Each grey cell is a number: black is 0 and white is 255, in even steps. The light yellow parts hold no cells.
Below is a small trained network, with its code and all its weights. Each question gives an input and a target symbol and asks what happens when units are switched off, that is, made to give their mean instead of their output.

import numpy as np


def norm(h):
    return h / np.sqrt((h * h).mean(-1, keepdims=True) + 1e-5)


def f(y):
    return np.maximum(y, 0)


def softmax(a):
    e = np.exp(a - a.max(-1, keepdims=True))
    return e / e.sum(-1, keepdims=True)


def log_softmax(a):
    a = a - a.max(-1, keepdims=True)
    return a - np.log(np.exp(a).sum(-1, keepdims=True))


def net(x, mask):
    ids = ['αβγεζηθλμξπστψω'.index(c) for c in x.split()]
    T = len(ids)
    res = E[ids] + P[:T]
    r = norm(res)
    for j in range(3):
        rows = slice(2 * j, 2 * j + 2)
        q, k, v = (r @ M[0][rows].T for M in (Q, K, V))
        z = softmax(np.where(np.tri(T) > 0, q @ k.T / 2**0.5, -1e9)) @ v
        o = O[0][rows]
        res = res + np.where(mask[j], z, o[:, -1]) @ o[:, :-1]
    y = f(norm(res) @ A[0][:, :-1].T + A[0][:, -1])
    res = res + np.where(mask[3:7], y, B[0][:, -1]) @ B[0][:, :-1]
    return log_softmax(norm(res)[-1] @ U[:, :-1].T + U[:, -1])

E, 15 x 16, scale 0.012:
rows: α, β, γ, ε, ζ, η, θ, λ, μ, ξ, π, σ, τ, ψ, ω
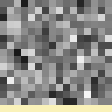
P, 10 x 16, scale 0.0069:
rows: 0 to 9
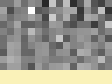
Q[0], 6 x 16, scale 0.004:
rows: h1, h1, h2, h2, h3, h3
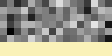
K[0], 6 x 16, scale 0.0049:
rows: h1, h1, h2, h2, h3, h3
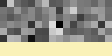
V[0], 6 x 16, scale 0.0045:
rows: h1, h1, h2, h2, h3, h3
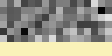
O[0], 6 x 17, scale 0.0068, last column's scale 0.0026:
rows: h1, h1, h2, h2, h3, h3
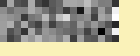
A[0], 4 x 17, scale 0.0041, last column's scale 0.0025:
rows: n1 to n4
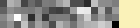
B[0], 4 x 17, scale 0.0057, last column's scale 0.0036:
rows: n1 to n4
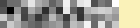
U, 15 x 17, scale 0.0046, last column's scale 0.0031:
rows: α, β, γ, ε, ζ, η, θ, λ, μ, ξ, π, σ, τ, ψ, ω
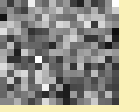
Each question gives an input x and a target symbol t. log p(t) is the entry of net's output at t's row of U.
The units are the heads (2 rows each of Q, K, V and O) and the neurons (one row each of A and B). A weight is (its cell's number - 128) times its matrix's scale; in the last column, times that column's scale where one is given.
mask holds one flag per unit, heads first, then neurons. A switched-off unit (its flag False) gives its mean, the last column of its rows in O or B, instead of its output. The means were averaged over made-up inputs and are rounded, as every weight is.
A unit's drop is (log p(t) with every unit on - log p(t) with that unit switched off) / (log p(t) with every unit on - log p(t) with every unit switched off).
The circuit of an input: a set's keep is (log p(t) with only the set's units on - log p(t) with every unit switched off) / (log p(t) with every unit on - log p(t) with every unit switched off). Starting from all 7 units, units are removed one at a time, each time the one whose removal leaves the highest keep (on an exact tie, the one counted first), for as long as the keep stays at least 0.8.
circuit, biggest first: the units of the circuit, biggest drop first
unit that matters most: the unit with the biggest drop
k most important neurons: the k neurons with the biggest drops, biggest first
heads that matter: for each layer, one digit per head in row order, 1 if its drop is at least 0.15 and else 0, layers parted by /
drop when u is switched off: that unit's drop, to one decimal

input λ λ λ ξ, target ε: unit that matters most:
h2
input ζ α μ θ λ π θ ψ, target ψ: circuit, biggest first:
h2, n3
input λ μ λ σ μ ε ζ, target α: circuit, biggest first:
h3, h2
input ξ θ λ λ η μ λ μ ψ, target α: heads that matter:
000
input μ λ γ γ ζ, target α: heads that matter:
011
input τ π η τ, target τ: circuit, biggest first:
h2, h1
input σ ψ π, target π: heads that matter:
100
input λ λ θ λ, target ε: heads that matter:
011
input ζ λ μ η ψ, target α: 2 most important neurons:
n2, n4
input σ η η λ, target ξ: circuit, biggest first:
h2, h1
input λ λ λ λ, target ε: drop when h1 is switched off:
0.0
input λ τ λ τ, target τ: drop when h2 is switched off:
0.3
